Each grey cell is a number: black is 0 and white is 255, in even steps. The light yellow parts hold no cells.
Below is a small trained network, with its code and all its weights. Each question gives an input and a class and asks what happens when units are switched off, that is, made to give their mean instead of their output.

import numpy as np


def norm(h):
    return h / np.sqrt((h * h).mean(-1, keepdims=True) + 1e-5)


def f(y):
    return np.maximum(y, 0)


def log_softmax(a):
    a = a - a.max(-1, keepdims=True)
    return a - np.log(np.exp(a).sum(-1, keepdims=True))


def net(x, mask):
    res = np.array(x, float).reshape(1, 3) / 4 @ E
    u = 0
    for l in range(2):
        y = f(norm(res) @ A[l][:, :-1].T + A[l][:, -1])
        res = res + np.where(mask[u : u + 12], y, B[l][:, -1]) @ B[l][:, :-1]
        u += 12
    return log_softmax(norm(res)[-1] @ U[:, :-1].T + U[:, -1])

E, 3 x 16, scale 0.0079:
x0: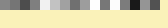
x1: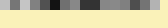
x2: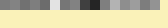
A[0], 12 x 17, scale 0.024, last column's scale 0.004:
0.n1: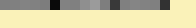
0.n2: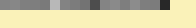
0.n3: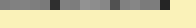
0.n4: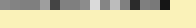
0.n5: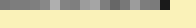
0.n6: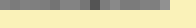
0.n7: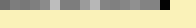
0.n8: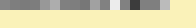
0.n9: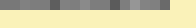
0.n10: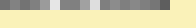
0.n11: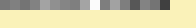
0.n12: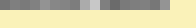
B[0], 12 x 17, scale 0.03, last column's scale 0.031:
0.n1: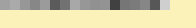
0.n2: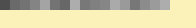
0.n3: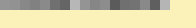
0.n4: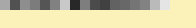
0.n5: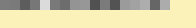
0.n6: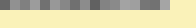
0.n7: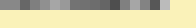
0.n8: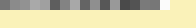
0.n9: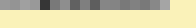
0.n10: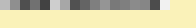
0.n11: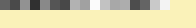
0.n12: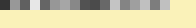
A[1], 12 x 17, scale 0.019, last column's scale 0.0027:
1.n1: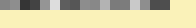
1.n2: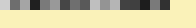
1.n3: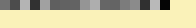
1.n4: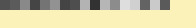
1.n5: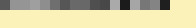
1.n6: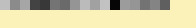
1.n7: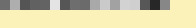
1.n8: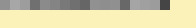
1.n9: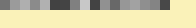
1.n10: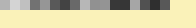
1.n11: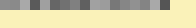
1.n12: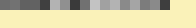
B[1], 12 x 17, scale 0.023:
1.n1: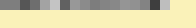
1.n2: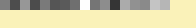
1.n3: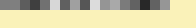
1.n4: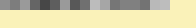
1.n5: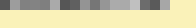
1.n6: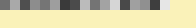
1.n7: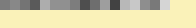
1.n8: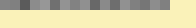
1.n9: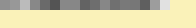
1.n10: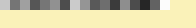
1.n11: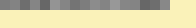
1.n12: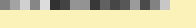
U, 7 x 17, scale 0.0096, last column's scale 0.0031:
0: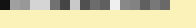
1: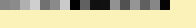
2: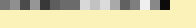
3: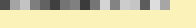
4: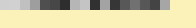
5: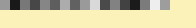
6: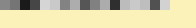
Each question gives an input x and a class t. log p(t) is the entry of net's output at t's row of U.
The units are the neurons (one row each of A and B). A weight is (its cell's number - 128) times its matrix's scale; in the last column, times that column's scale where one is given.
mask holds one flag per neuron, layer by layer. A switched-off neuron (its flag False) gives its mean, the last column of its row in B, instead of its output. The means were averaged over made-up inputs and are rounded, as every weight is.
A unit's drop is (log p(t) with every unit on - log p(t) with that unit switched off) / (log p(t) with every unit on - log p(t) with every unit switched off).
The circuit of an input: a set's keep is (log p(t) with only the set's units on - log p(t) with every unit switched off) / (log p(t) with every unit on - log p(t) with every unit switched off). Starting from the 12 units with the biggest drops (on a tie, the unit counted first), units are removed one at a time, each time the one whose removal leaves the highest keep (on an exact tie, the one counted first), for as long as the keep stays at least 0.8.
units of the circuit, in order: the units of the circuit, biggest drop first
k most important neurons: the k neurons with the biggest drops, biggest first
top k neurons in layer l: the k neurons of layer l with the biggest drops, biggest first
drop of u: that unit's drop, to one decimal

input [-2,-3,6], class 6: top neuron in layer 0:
[0.n8]
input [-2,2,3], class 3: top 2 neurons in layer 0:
[0.n8, 0.n10]
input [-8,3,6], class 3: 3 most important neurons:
[0.n10, 0.n8, 0.n1]
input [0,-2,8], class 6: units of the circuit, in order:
[0.n4, 1.n7]
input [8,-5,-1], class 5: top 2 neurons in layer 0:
[0.n11, 0.n4]
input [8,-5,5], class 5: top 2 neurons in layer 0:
[0.n8, 0.n11]
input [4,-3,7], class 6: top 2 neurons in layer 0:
[0.n10, 0.n4]
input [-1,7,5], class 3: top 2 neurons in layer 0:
[0.n8, 0.n10]
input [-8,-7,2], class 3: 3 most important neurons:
[0.n10, 0.n1, 0.n8]
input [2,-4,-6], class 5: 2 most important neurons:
[0.n4, 0.n11]
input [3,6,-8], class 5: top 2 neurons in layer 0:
[0.n4, 0.n11]
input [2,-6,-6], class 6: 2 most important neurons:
[0.n10, 0.n11]
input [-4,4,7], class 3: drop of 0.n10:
0.5
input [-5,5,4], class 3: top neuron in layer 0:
[0.n10]
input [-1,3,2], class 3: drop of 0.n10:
0.6
